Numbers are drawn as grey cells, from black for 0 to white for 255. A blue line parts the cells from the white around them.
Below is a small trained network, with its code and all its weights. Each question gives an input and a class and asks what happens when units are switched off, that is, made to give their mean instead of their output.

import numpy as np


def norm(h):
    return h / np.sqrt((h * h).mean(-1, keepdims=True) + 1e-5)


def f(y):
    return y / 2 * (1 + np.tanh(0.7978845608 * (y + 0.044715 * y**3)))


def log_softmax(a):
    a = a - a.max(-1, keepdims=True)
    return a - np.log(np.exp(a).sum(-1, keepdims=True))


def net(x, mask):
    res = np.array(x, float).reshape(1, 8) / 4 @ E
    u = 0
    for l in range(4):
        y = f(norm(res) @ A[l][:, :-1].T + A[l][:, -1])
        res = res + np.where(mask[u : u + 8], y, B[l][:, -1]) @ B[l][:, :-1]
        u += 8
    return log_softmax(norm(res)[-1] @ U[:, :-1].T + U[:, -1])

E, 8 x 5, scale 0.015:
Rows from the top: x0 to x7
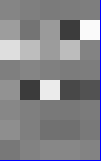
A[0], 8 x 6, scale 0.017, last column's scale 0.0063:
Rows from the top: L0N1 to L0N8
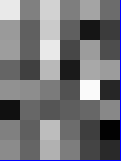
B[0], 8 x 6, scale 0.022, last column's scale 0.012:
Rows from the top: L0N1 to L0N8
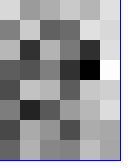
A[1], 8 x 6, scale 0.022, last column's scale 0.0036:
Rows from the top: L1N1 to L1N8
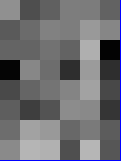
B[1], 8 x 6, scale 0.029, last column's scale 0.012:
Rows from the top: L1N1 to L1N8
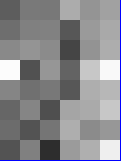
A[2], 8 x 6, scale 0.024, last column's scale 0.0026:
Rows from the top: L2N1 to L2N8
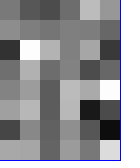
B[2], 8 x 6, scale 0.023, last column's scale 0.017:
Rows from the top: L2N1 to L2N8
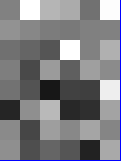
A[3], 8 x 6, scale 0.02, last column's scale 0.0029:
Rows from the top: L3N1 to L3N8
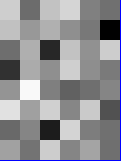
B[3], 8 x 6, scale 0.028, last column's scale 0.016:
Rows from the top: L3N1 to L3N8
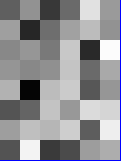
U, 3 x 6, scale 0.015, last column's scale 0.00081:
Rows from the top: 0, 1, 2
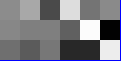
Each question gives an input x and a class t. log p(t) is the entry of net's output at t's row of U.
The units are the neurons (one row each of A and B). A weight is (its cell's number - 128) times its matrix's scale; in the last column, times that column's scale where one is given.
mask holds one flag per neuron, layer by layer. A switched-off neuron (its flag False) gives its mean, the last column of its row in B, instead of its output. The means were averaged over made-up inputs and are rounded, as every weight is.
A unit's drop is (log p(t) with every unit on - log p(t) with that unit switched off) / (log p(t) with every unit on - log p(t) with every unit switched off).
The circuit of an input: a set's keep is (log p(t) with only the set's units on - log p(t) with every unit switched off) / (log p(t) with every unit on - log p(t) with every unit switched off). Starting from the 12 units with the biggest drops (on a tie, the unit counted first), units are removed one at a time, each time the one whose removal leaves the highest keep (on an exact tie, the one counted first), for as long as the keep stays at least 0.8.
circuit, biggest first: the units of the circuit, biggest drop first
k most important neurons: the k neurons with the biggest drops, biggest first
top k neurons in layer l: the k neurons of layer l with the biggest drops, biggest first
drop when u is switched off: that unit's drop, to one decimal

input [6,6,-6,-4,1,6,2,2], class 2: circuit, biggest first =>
(L0N4)
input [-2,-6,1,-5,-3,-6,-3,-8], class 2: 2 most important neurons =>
(L0N6; L1N4)
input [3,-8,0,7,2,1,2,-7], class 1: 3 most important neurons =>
(L0N1; L1N4; L0N7)
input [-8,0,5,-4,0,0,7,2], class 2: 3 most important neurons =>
(L1N4; L0N5; L0N2)
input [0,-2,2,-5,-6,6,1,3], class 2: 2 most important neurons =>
(L0N6; L0N5)
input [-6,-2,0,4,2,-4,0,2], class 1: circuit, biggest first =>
(L1N4; L0N7)
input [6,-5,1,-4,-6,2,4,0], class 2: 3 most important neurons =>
(L0N6; L1N4; L1N8)
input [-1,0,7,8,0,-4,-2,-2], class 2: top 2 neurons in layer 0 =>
(L0N5; L0N2)
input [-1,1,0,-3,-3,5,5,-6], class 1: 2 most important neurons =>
(L0N1; L1N4)
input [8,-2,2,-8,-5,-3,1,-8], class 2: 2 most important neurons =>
(L0N6; L0N5)
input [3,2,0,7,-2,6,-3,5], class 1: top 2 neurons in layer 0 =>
(L0N1; L0N2)
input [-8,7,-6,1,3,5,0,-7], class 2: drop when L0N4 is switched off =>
0.6
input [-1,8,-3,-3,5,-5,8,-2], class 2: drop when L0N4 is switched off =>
0.7
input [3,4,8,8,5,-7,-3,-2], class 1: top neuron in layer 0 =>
(L0N3)
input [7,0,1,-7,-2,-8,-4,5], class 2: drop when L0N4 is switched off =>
0.9
